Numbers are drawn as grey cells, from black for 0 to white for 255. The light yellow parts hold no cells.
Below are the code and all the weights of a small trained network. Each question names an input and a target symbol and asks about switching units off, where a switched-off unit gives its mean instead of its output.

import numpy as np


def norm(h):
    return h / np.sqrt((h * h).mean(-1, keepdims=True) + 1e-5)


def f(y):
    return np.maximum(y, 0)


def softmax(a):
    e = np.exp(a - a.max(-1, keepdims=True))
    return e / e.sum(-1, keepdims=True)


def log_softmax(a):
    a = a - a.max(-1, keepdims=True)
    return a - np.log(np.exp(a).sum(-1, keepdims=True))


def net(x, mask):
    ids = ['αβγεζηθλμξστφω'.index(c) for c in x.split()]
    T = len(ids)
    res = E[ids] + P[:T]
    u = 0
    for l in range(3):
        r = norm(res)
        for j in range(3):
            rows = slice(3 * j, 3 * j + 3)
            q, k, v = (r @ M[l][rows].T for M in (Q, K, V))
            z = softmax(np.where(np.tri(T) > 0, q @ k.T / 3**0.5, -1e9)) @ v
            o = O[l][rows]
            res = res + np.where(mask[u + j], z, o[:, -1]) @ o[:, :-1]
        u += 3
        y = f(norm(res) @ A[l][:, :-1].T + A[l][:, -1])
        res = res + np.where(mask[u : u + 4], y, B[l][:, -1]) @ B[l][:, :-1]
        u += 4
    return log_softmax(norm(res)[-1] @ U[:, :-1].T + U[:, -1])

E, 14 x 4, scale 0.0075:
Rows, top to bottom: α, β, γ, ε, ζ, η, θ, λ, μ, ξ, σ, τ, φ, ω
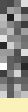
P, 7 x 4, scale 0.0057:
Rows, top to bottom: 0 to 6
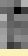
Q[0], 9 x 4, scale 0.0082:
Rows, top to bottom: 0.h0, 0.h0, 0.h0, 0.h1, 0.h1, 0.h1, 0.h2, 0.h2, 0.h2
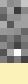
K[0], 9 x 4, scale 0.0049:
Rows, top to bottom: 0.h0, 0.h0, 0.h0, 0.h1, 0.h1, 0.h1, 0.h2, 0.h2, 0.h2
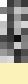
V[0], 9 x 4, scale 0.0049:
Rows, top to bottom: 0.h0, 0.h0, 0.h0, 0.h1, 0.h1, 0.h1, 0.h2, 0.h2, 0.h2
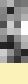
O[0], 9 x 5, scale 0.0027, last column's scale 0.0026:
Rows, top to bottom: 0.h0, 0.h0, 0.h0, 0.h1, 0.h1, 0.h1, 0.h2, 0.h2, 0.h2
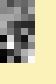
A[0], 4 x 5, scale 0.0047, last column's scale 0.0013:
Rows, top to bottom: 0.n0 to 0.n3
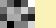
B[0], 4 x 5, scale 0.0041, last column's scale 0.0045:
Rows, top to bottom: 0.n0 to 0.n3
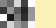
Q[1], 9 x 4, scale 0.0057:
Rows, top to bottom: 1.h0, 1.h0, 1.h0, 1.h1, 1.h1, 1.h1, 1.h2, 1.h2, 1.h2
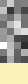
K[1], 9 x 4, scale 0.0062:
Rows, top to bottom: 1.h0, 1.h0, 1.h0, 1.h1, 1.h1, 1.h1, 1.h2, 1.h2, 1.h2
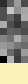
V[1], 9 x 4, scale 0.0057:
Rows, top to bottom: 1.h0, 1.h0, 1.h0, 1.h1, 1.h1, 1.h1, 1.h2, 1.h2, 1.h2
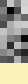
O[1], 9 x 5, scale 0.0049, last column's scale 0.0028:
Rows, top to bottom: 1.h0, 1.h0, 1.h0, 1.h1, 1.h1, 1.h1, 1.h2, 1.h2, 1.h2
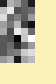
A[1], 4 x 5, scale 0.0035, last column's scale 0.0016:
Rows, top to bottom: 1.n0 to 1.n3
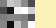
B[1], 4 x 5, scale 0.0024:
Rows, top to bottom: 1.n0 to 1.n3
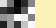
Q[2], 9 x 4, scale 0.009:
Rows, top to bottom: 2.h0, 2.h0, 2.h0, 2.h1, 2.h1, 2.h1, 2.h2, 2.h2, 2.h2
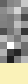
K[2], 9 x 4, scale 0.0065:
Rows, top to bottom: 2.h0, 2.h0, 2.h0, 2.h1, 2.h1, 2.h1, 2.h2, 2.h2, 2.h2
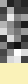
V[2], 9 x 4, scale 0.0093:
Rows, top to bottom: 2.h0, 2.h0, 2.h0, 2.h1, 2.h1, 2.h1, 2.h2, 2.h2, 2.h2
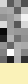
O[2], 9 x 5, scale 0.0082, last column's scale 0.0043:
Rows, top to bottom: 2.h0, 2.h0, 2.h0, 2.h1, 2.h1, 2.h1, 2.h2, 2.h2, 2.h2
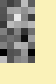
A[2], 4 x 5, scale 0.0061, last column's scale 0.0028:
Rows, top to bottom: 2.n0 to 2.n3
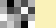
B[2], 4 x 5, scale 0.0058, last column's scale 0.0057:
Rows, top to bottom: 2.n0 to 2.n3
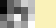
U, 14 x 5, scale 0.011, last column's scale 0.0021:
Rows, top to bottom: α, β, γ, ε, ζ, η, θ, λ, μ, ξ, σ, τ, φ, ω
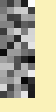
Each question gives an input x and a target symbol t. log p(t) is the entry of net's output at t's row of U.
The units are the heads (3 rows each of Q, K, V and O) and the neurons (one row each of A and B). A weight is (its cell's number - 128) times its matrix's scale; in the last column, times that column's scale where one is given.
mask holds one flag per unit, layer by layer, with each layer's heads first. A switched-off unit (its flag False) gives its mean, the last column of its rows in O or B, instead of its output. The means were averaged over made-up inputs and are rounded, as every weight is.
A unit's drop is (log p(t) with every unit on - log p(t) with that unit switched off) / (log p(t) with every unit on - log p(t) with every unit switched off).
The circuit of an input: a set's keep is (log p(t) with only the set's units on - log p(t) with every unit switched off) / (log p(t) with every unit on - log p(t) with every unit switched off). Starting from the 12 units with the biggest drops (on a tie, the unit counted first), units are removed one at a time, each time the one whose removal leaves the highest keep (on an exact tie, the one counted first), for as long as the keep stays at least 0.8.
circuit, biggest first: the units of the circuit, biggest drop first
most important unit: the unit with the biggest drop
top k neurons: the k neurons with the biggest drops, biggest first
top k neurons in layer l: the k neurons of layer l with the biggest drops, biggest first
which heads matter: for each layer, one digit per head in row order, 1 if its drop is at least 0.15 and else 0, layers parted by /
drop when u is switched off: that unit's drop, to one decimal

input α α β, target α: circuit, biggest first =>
[2.h1]
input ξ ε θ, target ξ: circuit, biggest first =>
[2.h0 2.h2]
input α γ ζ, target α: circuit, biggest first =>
[2.h1 1.h0 0.h2]
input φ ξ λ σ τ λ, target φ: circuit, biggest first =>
[2.h2 2.h1]
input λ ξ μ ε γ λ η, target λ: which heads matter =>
000 / 111 / 001
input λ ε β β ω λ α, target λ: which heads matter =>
010 / 101 / 001
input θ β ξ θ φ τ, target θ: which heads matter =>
011 / 110 / 111
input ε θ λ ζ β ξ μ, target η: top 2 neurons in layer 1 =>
[1.n3 1.n1]
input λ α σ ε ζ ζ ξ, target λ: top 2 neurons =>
[0.n2 0.n3]
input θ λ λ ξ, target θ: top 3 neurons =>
[0.n0 1.n1 2.n0]
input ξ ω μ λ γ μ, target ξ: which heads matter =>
001 / 100 / 110
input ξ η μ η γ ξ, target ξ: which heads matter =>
001 / 101 / 110
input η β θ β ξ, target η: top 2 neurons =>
[0.n2 0.n3]
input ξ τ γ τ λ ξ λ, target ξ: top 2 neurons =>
[2.n0 0.n0]
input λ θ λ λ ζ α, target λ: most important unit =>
0.h1
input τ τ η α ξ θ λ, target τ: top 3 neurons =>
[0.n2 0.n3 2.n2]
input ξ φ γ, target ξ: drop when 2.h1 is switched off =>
0.2
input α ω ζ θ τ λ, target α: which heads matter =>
001 / 101 / 010
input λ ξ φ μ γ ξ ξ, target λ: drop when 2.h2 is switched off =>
0.5
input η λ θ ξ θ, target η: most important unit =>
0.h2
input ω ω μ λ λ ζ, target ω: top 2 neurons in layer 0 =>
[0.n0 0.n2]
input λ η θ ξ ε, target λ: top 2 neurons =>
[0.n3 0.n2]
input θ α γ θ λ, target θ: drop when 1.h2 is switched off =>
0.2
